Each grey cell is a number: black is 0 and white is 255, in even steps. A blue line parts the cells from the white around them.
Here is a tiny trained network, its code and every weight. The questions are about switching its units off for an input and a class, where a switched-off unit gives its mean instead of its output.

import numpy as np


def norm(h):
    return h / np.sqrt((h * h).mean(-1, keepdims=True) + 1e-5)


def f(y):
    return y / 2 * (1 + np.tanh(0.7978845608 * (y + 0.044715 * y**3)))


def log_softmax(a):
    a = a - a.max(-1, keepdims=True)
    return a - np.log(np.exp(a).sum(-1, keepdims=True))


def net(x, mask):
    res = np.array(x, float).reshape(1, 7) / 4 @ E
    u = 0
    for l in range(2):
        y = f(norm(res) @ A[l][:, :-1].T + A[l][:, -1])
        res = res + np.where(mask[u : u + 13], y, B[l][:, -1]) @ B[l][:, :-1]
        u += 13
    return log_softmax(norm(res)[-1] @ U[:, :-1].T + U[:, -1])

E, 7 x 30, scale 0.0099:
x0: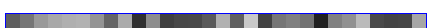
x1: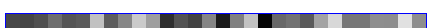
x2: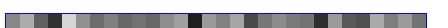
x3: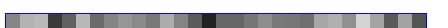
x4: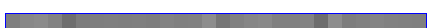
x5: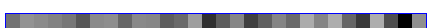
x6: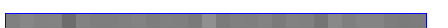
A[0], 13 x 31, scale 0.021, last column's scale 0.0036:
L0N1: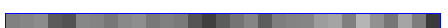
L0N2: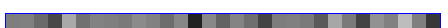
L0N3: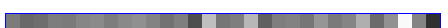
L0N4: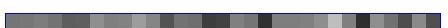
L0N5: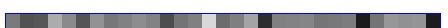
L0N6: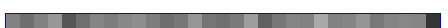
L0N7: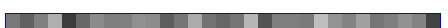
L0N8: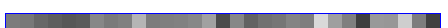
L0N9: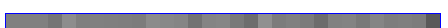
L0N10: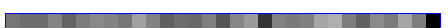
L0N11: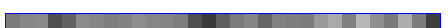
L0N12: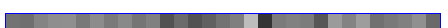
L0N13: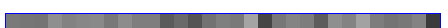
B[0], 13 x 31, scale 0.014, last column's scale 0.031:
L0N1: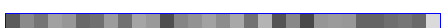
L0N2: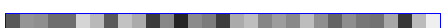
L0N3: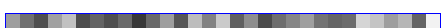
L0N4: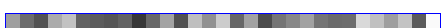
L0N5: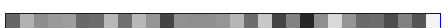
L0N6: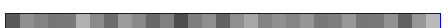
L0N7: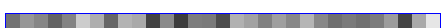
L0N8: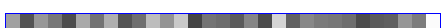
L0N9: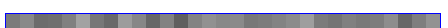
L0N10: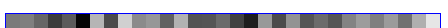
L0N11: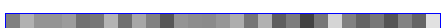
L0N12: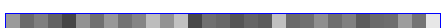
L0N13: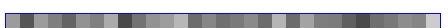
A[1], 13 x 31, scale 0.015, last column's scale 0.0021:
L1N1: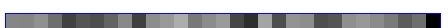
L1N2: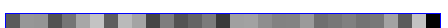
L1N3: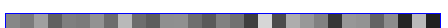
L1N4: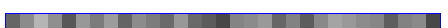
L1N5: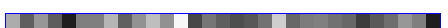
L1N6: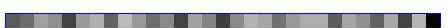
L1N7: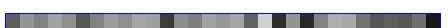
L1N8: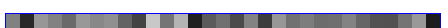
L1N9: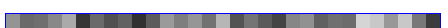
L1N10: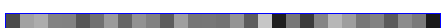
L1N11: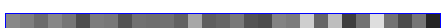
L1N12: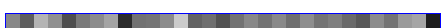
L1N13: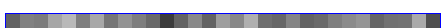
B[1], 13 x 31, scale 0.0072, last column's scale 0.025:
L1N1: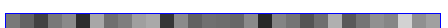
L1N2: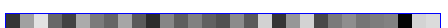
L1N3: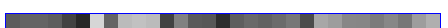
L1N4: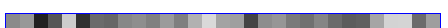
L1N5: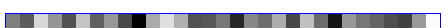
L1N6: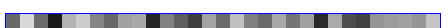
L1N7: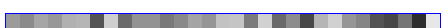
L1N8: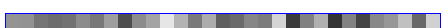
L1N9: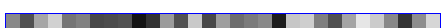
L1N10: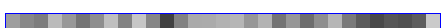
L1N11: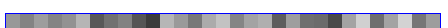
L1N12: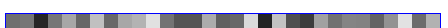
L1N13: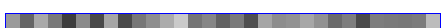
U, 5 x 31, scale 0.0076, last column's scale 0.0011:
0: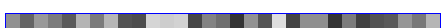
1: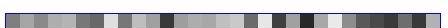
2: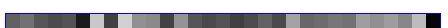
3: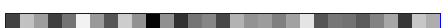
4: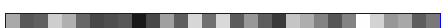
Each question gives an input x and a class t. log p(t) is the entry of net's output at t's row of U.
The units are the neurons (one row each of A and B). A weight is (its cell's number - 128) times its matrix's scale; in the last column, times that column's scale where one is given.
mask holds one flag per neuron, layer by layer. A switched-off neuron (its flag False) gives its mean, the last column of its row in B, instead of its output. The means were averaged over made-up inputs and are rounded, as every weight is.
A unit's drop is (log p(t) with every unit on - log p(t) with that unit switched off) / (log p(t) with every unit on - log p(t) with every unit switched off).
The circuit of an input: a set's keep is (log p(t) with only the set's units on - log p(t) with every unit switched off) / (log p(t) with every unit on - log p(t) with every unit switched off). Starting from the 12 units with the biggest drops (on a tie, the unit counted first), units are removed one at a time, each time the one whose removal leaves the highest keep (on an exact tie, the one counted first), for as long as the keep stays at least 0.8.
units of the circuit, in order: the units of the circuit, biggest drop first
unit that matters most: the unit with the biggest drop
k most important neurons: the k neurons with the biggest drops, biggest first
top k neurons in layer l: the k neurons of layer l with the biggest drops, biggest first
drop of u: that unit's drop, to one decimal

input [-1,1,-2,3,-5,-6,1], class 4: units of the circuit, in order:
(L0N3)
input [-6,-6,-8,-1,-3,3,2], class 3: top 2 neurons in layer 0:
(L0N5; L0N8)
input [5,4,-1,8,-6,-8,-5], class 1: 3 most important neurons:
(L0N11; L0N1; L0N4)
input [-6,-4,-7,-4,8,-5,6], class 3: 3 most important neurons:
(L0N12; L0N13; L0N4)
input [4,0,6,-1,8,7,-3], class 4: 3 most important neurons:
(L0N4; L0N7; L0N6)
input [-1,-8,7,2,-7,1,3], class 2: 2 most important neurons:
(L0N5; L0N11)
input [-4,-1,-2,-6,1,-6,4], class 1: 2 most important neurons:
(L0N5; L0N4)
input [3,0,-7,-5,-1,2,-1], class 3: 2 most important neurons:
(L0N7; L0N11)
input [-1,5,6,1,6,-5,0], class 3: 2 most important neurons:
(L0N2; L0N4)
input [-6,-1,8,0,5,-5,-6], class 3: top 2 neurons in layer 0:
(L0N2; L0N12)
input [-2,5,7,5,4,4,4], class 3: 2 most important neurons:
(L0N2; L0N5)
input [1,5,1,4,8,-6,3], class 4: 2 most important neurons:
(L0N3; L0N5)
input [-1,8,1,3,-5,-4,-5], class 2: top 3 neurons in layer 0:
(L0N10; L0N2; L0N3)
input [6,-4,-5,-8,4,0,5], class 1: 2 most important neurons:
(L0N8; L0N5)
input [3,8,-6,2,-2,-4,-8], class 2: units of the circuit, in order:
(L0N10)
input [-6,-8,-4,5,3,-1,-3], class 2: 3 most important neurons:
(L0N5; L0N11; L0N1)
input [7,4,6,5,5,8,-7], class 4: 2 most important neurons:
(L0N4; L0N8)
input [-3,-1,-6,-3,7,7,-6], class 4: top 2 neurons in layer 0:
(L0N4; L0N2)
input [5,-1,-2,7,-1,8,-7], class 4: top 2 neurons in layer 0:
(L0N4; L0N5)
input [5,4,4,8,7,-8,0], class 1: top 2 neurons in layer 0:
(L0N11; L0N1)
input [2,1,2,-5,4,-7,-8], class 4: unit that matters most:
L0N3
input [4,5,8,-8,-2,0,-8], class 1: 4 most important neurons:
(L0N5; L0N7; L1N7; L0N6)
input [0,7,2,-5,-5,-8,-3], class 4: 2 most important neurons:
(L0N3; L1N9)
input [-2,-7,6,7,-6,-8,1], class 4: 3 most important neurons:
(L0N2; L0N7; L0N5)
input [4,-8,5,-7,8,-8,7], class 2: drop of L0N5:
1.5
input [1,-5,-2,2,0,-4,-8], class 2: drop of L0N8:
1.0
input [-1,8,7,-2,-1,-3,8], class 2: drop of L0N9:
0.0
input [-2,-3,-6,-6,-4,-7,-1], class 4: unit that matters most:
L0N2
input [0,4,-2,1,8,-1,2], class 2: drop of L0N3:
0.3
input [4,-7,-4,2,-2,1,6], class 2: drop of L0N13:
0.8
